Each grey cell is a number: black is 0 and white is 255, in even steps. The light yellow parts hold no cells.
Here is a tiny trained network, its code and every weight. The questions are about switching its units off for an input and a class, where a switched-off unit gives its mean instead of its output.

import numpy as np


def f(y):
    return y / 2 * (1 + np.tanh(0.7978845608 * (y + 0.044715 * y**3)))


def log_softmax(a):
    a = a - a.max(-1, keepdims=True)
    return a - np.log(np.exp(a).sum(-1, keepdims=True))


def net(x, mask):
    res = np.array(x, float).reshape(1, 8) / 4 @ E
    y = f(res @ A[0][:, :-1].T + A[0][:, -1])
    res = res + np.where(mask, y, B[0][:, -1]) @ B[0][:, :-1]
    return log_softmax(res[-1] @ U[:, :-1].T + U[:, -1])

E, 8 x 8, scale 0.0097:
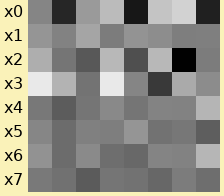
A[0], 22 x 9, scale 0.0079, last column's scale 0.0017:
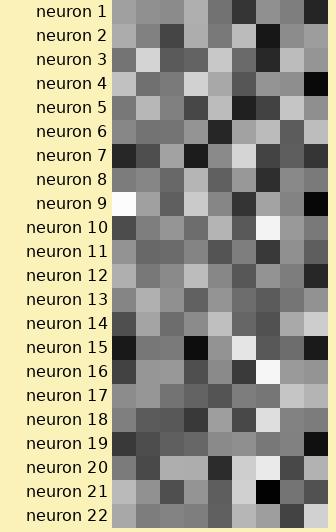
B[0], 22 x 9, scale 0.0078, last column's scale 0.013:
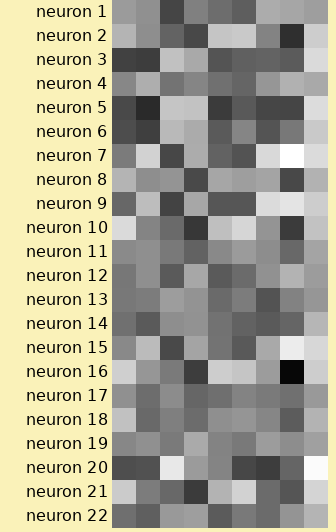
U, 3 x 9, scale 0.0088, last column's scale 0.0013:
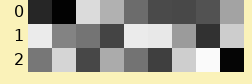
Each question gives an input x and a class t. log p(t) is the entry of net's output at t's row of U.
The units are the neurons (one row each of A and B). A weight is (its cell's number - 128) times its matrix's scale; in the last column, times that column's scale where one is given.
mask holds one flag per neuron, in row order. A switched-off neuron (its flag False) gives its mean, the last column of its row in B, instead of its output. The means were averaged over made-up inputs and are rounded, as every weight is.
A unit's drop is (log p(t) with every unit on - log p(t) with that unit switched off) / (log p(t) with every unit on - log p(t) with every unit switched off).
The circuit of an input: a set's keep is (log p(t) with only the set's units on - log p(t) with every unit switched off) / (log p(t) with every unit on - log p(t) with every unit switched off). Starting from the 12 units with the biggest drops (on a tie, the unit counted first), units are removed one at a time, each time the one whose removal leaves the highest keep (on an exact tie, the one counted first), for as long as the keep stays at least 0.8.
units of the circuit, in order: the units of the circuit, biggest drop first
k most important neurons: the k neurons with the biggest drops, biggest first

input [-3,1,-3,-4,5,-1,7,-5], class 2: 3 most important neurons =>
[neuron 20; neuron 15; neuron 7]
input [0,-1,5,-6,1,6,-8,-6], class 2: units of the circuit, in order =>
[neuron 7]
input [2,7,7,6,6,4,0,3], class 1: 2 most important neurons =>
[neuron 2; neuron 21]
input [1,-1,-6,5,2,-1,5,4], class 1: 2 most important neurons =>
[neuron 16; neuron 10]
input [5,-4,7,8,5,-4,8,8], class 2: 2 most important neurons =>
[neuron 9; neuron 16]
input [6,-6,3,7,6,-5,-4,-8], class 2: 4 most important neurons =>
[neuron 9; neuron 5; neuron 3; neuron 4]
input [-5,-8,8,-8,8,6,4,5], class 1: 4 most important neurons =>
[neuron 21; neuron 2; neuron 8; neuron 9]
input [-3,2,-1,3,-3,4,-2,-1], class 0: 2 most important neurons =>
[neuron 7; neuron 15]
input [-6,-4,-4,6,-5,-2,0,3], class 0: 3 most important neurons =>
[neuron 5; neuron 3; neuron 7]
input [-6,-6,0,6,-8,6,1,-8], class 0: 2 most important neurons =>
[neuron 5; neuron 3]
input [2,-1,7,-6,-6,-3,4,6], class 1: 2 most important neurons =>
[neuron 21; neuron 2]
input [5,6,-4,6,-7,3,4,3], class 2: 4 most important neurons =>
[neuron 9; neuron 5; neuron 3; neuron 1]
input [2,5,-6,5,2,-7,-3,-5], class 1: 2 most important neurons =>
[neuron 16; neuron 10]
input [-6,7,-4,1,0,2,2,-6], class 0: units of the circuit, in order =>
[neuron 5]
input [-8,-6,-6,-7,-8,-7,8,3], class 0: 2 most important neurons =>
[neuron 5; neuron 3]
